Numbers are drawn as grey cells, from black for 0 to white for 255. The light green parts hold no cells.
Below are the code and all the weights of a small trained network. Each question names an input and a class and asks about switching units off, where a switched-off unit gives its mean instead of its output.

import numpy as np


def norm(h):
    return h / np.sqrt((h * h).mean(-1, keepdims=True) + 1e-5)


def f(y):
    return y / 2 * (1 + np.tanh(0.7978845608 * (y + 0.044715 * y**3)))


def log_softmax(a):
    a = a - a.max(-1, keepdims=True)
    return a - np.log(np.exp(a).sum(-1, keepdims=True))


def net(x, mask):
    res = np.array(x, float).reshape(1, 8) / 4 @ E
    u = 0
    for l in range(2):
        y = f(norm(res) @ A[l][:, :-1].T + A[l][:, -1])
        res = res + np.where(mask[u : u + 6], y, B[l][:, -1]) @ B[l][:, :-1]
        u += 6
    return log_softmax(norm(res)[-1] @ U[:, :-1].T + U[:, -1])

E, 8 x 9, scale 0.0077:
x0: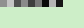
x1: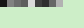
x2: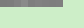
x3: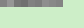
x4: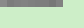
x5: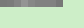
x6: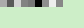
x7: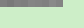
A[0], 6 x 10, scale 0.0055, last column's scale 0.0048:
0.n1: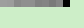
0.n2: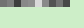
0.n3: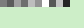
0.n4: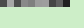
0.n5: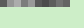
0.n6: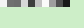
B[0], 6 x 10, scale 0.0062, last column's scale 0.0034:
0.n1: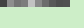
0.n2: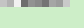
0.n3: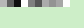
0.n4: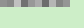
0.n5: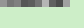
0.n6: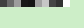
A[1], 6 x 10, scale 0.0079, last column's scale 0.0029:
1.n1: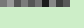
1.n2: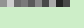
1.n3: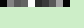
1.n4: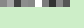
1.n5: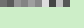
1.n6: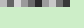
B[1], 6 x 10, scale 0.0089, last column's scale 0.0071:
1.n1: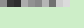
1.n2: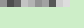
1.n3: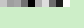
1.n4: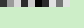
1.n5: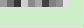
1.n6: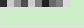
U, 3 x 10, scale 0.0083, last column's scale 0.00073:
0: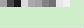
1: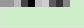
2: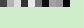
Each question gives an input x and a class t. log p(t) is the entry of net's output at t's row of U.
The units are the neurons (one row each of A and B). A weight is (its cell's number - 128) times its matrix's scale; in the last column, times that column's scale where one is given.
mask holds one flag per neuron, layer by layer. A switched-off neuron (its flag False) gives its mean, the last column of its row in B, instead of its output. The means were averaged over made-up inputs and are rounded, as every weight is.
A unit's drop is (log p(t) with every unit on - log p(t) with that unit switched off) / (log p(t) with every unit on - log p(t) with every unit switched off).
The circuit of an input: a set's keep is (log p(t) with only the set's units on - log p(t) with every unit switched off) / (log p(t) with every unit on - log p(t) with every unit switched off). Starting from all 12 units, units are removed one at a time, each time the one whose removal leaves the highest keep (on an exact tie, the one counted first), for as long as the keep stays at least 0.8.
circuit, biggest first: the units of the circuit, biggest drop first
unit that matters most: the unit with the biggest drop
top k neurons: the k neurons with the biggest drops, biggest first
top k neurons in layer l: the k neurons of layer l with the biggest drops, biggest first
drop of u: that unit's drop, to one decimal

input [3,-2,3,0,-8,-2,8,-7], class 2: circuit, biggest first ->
1.n6
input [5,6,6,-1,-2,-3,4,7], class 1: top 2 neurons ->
1.n3, 1.n5
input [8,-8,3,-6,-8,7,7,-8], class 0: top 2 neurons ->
1.n2, 1.n3
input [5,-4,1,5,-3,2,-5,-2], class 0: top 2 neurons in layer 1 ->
1.n2, 1.n1
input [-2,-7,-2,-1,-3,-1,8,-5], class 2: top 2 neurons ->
1.n6, 1.n3
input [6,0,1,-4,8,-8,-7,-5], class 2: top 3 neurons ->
1.n4, 1.n5, 0.n3
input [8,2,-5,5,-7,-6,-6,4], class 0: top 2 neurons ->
1.n1, 1.n2
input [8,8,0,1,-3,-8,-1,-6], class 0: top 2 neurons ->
1.n1, 1.n2
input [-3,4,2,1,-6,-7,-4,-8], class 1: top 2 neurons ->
1.n3, 1.n6
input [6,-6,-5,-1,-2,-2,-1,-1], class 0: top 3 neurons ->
1.n2, 1.n3, 1.n1
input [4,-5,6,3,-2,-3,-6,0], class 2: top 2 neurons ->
1.n4, 1.n3
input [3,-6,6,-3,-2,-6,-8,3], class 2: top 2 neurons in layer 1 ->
1.n4, 1.n3
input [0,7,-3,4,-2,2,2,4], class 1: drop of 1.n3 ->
0.1
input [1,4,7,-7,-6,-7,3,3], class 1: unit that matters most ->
1.n3
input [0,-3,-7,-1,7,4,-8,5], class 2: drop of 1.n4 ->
0.2
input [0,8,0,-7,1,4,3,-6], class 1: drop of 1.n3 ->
0.3
